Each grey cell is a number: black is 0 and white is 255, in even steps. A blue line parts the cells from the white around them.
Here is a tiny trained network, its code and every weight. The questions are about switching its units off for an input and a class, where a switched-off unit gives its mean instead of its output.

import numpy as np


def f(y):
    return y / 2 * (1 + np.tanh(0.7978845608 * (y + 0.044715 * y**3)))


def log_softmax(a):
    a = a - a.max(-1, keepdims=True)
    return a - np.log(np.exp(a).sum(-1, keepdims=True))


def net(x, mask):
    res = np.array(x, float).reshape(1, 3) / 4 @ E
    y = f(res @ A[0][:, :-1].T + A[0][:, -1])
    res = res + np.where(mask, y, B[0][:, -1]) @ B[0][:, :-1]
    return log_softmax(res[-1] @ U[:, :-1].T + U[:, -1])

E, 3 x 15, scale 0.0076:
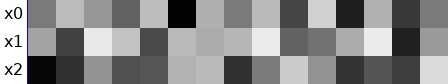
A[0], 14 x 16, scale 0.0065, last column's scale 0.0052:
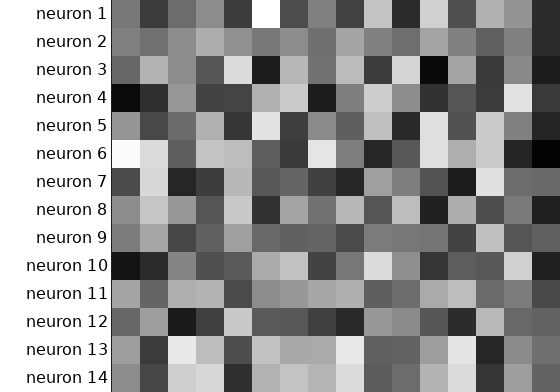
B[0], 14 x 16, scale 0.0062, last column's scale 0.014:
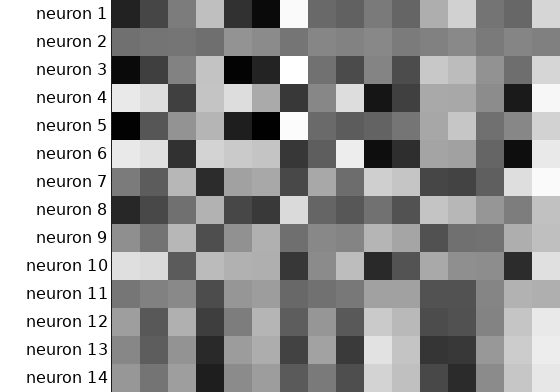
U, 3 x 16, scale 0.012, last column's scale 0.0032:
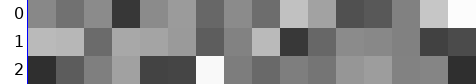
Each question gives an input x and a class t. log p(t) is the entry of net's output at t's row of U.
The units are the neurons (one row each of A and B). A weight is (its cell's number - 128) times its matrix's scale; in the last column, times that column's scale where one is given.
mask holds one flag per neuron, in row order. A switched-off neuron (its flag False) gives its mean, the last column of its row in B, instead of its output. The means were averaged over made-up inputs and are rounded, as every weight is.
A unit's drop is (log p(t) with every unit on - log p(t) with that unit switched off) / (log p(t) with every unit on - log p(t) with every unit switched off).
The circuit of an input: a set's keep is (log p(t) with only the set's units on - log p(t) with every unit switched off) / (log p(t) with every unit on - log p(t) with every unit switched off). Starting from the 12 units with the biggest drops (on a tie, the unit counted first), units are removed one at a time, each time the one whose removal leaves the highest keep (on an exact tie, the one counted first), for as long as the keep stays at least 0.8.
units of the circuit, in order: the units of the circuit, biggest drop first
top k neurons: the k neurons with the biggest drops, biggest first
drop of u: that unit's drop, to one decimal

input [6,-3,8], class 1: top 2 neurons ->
[neuron 4; neuron 10]
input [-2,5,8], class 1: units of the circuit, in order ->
[neuron 4]
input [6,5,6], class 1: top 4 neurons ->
[neuron 4; neuron 10; neuron 5; neuron 1]
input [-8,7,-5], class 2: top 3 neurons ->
[neuron 5; neuron 1; neuron 7]
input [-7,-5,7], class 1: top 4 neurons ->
[neuron 4; neuron 10; neuron 3; neuron 8]
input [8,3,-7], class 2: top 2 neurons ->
[neuron 3; neuron 8]
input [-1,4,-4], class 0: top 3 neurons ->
[neuron 4; neuron 13; neuron 10]
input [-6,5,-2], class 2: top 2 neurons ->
[neuron 5; neuron 1]
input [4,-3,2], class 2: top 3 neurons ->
[neuron 3; neuron 13; neuron 14]
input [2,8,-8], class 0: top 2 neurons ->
[neuron 13; neuron 14]
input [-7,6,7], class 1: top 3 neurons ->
[neuron 4; neuron 10; neuron 3]
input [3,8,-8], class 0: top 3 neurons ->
[neuron 13; neuron 14; neuron 4]
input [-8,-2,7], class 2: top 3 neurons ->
[neuron 1; neuron 5; neuron 6]
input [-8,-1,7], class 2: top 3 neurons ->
[neuron 1; neuron 5; neuron 6]
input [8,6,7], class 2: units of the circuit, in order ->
[neuron 3]
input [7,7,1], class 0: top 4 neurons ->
[neuron 13; neuron 14; neuron 1; neuron 5]
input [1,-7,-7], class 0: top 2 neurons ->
[neuron 7; neuron 12]
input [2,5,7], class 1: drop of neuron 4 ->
1.3
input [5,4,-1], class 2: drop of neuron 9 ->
0.1
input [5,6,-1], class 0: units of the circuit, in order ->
[neuron 13]
